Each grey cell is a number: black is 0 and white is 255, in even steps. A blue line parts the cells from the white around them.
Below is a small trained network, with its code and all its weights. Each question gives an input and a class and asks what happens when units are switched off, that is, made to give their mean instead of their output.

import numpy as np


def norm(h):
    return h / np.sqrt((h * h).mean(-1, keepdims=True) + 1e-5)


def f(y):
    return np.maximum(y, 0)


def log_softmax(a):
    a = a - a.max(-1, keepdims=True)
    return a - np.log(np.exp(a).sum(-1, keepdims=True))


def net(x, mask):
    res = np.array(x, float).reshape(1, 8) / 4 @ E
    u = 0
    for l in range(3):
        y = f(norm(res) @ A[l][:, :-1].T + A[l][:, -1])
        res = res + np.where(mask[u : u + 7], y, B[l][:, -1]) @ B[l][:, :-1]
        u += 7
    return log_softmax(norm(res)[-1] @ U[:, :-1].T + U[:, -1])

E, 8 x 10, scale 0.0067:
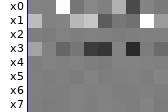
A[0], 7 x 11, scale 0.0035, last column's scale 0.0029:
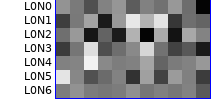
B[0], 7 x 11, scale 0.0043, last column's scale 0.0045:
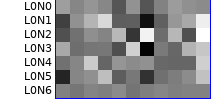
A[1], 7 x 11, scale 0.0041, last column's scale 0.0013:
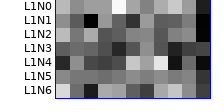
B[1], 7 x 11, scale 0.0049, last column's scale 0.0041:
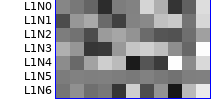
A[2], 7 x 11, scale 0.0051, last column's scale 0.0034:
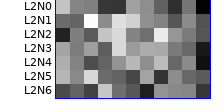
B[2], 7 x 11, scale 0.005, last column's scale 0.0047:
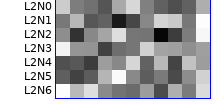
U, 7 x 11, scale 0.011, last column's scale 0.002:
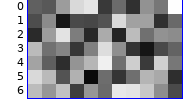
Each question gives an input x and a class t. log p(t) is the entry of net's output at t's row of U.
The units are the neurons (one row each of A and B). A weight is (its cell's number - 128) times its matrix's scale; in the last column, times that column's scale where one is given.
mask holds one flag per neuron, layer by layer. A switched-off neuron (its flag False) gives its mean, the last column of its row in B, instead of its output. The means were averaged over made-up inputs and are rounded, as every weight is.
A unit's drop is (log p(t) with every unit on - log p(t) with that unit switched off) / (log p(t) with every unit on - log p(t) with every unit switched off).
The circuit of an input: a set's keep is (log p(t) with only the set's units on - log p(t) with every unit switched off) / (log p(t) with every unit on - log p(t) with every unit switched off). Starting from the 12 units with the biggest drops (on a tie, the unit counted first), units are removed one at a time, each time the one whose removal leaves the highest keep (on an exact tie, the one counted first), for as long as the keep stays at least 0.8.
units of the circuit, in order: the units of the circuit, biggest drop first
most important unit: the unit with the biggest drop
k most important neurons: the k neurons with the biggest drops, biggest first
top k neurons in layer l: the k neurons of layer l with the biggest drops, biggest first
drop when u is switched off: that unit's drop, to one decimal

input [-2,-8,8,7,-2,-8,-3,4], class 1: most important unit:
L0N2
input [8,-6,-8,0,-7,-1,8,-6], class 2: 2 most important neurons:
(L0N1 L2N1)
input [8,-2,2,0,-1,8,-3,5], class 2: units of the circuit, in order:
(L2N1 L0N3)
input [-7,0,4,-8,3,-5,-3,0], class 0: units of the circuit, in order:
(L2N2 L1N4)
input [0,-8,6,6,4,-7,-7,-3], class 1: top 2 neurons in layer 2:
(L2N2 L2N6)
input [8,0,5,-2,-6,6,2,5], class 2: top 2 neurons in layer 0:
(L0N3 L0N2)
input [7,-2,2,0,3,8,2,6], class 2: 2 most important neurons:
(L2N1 L2N2)
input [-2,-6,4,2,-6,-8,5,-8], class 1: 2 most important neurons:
(L1N3 L0N2)
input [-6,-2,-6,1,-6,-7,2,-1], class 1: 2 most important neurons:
(L0N2 L1N1)
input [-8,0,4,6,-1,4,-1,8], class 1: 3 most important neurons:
(L0N2 L0N1 L0N3)
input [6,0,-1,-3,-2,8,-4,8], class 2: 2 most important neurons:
(L1N3 L0N3)
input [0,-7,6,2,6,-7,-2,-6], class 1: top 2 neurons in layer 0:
(L0N2 L0N4)
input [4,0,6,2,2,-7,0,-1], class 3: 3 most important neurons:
(L1N4 L0N1 L0N2)
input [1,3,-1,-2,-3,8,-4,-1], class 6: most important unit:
L2N3
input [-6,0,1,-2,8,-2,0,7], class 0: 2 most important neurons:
(L2N2 L1N3)
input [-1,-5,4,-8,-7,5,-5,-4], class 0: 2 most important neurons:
(L2N2 L1N4)
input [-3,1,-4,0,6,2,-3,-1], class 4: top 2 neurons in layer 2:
(L2N1 L2N2)
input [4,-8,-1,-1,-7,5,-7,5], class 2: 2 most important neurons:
(L0N1 L1N4)
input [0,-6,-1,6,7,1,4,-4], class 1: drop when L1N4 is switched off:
0.2
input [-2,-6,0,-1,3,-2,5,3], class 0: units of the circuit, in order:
(L1N4)
